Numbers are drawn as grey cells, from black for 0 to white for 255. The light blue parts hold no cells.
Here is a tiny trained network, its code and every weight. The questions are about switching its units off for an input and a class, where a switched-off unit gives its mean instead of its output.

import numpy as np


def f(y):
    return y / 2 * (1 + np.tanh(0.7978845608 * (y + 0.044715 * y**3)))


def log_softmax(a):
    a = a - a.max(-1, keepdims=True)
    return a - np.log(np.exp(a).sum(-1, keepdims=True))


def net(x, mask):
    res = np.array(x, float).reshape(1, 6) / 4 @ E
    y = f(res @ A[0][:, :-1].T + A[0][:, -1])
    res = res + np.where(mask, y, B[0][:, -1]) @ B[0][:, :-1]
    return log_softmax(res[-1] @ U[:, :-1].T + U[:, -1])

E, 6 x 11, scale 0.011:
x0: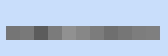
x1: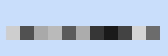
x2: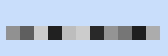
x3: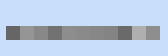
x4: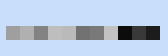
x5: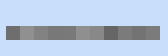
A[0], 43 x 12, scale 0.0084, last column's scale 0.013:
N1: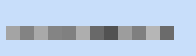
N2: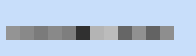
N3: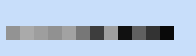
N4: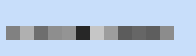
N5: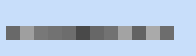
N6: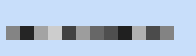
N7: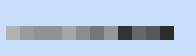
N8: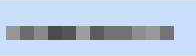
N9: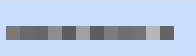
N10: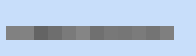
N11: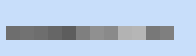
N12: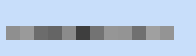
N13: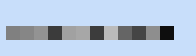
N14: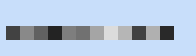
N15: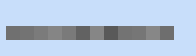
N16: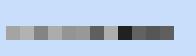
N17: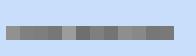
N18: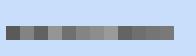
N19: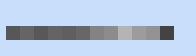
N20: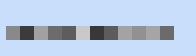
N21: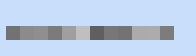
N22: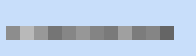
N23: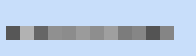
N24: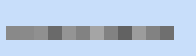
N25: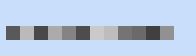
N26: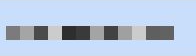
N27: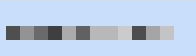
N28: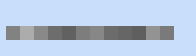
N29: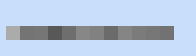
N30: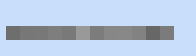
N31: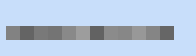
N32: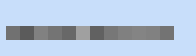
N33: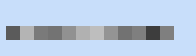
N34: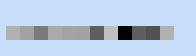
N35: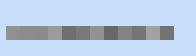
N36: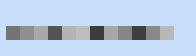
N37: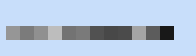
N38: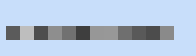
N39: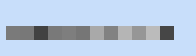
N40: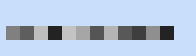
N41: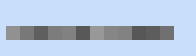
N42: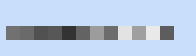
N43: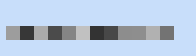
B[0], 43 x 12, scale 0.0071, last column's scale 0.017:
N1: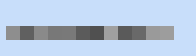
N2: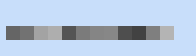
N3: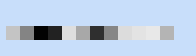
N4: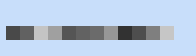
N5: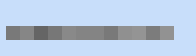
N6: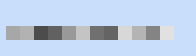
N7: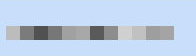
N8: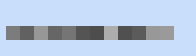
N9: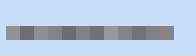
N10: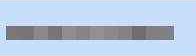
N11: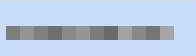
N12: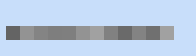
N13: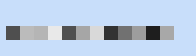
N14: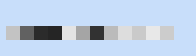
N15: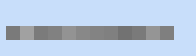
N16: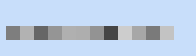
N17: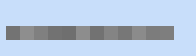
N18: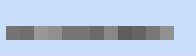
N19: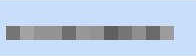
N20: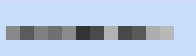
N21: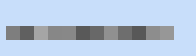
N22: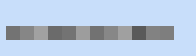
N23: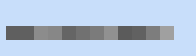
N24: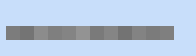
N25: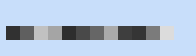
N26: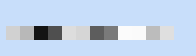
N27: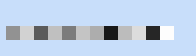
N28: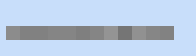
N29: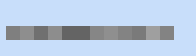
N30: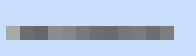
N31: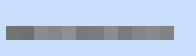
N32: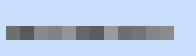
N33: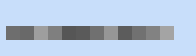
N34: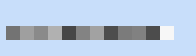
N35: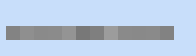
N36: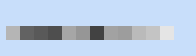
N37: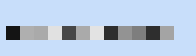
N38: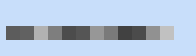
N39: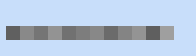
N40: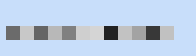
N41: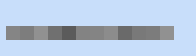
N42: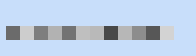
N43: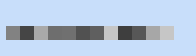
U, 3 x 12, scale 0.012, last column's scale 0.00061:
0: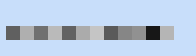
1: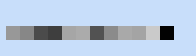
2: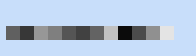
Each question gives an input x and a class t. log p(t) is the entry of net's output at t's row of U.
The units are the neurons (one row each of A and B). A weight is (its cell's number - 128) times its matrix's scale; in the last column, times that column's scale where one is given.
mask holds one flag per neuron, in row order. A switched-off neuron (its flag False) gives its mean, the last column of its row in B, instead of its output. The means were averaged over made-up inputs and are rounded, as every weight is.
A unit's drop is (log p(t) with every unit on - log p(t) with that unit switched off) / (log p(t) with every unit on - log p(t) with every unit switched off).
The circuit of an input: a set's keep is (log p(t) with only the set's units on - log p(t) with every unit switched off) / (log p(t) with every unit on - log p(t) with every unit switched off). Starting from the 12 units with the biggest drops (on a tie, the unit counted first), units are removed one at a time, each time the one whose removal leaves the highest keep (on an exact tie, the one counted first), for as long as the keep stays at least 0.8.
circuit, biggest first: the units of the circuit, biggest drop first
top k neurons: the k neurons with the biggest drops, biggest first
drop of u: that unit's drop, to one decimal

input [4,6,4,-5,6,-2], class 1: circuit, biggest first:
N3
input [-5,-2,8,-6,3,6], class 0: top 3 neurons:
N13; N40; N26
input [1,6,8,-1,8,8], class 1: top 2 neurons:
N3; N36
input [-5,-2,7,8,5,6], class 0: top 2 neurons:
N13; N40
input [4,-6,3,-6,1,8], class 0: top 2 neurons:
N27; N26
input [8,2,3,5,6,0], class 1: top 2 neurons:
N3; N27
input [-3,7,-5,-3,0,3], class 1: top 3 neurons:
N26; N27; N6
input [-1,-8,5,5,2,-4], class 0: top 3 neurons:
N27; N13; N40
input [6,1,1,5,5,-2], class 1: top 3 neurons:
N3; N27; N13
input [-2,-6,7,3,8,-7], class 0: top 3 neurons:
N13; N40; N34
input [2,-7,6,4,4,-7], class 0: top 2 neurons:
N13; N40
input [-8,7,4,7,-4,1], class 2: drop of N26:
0.0
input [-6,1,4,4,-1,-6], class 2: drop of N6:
0.1
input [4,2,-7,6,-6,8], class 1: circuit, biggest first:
N26
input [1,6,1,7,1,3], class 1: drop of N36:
-0.1
